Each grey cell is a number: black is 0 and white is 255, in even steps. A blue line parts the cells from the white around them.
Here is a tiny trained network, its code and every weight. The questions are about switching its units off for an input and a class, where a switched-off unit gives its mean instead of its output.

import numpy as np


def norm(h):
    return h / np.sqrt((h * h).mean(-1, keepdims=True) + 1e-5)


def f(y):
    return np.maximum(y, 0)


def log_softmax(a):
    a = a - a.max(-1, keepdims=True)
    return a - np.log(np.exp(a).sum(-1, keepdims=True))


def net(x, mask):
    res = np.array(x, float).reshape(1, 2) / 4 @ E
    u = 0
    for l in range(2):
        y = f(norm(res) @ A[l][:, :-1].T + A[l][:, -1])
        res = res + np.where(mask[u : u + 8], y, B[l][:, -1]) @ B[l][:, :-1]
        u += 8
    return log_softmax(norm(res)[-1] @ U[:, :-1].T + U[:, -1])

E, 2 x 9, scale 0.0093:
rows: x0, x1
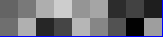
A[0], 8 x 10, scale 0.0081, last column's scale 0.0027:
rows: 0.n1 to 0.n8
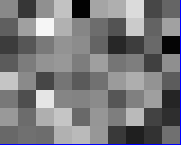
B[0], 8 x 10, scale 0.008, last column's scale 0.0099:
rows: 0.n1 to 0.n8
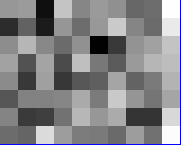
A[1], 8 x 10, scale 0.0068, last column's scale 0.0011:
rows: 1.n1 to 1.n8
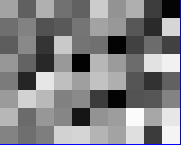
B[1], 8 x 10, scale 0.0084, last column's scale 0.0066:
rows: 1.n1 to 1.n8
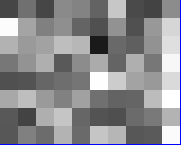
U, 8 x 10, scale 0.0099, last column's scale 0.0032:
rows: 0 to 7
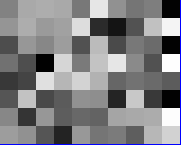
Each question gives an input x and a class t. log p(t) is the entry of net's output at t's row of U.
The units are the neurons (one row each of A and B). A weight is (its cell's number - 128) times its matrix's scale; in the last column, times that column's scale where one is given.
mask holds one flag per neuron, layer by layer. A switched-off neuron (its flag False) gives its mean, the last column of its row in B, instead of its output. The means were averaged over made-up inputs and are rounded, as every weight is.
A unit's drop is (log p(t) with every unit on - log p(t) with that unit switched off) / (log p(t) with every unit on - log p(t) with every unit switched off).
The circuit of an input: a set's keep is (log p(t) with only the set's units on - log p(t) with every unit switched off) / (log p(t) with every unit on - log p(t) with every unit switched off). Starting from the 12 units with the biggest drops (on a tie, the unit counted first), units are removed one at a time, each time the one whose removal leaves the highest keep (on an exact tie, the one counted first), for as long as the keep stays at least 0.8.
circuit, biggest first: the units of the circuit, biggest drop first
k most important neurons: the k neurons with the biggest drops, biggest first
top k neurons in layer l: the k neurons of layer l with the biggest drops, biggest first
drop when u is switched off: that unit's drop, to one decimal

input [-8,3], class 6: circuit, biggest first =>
[0.n1 0.n5]
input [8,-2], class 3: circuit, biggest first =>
[0.n2]
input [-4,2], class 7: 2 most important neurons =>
[0.n8 1.n5]
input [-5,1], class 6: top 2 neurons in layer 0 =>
[0.n7 0.n1]
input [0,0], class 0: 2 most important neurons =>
[0.n3 0.n4]
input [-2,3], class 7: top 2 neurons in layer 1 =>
[1.n3 1.n6]
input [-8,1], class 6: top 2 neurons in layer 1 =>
[1.n7 1.n6]
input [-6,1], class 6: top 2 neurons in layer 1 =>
[1.n7 1.n6]
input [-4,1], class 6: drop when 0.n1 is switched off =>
0.2
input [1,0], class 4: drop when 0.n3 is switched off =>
0.5
